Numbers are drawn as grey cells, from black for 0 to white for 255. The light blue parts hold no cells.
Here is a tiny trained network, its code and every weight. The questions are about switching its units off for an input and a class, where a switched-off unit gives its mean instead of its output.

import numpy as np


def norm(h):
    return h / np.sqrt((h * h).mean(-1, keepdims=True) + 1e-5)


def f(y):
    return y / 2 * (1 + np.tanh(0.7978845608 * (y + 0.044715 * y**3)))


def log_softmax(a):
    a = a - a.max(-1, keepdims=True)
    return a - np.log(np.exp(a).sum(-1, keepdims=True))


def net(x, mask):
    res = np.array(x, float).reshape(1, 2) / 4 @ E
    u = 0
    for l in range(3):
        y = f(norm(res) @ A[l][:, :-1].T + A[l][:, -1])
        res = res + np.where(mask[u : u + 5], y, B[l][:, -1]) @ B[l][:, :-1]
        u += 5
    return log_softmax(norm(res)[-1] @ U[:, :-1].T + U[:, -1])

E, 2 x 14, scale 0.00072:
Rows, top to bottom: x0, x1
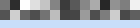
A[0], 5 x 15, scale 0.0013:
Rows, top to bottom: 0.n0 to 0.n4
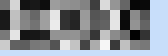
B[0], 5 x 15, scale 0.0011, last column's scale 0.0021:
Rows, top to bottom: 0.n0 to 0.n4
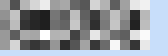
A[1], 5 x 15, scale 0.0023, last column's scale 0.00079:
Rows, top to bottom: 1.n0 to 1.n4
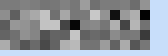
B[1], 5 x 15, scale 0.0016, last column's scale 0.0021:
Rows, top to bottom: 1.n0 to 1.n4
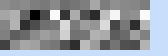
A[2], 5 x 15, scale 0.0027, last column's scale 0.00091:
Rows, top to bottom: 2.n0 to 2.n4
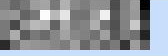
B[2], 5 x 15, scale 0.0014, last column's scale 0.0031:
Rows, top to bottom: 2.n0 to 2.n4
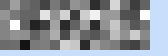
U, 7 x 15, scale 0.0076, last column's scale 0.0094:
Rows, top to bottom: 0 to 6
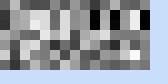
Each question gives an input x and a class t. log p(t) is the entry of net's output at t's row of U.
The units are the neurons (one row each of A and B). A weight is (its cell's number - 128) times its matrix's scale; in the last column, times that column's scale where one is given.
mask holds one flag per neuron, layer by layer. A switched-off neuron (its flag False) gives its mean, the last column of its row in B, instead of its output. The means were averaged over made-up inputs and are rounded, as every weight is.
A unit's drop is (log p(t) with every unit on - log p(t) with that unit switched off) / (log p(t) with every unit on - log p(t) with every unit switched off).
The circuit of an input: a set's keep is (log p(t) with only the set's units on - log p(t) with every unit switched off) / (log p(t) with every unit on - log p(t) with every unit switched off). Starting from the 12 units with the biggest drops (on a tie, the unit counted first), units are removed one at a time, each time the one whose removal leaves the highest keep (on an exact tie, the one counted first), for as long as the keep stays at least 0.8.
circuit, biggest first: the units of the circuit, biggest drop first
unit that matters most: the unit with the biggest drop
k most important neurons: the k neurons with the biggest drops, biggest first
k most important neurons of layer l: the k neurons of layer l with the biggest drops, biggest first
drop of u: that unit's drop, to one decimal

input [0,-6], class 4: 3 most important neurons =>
[0.n3; 0.n0; 0.n4]
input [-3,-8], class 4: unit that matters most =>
0.n4
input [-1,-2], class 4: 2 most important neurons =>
[0.n4; 1.n1]
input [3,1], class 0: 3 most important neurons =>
[0.n3; 1.n3; 2.n2]
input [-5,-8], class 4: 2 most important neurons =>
[0.n4; 1.n4]
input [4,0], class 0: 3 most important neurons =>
[0.n3; 0.n0; 1.n1]
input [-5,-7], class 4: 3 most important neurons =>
[0.n4; 1.n4; 2.n1]
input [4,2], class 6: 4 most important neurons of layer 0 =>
[0.n4; 0.n3; 0.n0; 0.n2]
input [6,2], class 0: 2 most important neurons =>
[0.n3; 1.n3]
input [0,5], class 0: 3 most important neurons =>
[0.n2; 0.n1; 2.n1]
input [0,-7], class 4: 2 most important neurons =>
[0.n3; 0.n0]
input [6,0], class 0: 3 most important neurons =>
[0.n3; 0.n0; 2.n2]
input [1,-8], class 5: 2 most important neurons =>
[0.n2; 0.n1]
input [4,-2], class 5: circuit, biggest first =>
[2.n1]
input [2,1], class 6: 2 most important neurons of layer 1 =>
[1.n1; 1.n3]
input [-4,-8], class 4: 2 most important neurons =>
[0.n4; 1.n4]
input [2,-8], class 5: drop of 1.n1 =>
0.1
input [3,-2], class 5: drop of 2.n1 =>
0.2
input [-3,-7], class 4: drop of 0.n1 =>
0.0
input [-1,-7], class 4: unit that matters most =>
0.n3
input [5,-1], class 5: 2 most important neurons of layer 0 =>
[0.n4; 0.n3]
